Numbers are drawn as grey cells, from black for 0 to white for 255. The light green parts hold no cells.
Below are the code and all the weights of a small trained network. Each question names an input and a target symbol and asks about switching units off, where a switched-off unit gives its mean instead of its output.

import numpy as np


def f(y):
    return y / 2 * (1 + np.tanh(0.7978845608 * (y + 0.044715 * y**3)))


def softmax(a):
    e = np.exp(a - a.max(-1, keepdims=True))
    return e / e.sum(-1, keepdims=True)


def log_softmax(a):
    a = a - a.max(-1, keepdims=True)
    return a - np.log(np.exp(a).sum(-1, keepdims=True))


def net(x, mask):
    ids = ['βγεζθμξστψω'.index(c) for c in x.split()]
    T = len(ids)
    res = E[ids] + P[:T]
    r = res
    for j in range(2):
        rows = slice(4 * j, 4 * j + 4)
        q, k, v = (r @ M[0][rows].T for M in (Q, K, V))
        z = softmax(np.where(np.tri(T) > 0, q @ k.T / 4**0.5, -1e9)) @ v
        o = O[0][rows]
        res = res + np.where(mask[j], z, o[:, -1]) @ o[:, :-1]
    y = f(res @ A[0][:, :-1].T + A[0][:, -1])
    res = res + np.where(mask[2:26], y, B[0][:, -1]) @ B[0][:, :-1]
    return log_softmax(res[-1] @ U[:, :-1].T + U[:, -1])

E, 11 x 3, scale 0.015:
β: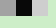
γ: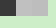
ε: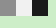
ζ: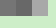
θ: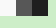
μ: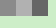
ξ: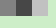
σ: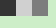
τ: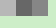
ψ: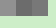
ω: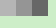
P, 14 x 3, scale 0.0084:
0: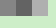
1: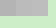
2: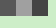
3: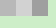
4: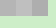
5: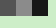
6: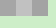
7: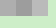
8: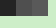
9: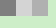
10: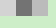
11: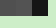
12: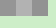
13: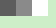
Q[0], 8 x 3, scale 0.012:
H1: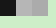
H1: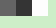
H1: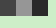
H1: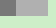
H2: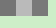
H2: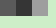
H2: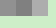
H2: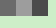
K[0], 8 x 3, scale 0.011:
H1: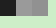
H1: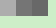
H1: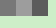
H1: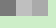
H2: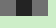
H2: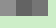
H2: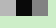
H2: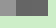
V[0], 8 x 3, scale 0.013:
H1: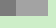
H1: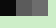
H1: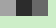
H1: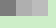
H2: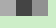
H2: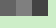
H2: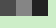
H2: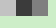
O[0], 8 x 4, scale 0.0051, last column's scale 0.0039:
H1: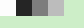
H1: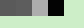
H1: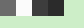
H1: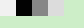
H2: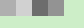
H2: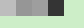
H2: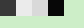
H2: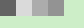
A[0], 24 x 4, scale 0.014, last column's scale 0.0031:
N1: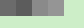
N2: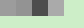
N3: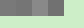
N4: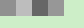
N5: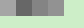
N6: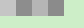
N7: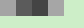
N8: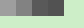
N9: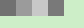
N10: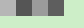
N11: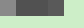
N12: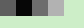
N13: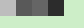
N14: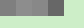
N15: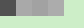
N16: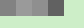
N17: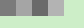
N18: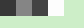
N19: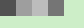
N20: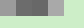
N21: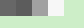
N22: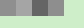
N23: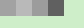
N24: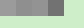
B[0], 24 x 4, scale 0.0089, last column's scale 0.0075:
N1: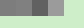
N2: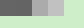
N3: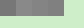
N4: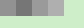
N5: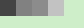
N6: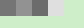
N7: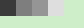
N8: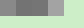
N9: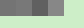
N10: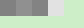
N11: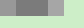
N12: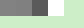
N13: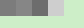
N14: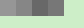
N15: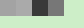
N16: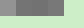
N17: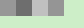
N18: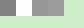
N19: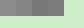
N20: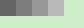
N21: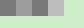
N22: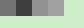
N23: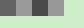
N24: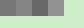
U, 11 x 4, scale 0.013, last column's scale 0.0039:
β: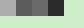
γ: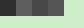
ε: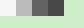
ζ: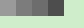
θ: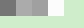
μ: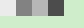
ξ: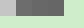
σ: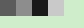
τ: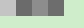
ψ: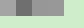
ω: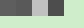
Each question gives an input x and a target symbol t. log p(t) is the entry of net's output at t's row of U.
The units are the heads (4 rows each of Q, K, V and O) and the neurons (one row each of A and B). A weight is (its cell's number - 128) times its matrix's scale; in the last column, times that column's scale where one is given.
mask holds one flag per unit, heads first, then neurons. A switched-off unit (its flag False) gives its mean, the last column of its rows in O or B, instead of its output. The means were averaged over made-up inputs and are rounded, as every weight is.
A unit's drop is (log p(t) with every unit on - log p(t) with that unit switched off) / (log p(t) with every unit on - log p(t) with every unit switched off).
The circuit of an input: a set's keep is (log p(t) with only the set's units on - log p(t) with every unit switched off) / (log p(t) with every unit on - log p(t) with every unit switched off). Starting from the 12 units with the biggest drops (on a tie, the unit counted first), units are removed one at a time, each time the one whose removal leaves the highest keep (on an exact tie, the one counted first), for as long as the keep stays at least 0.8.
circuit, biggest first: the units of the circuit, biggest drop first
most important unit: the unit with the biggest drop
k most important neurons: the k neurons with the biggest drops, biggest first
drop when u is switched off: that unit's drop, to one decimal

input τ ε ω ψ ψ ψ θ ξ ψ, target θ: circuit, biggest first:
[H1, N18, H2]
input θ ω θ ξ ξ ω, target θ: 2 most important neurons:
[N18, N2]
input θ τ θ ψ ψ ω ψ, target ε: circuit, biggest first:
[H1, H2, N7]
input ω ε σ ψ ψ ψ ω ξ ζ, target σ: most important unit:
N12
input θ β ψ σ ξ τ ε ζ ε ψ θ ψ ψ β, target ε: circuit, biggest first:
[H1, N15, N7, H2]
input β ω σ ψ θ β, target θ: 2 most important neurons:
[N18, N12]
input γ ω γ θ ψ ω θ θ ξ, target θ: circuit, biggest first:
[H1, N18]
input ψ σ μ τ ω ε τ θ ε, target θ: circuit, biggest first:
[N18, H2]
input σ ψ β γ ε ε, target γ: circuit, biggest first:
[H1, N7]
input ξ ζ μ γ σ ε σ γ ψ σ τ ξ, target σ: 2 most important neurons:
[N12, N2]
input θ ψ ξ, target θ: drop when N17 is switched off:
0.1
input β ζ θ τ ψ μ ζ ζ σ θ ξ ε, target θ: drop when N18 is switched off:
0.3
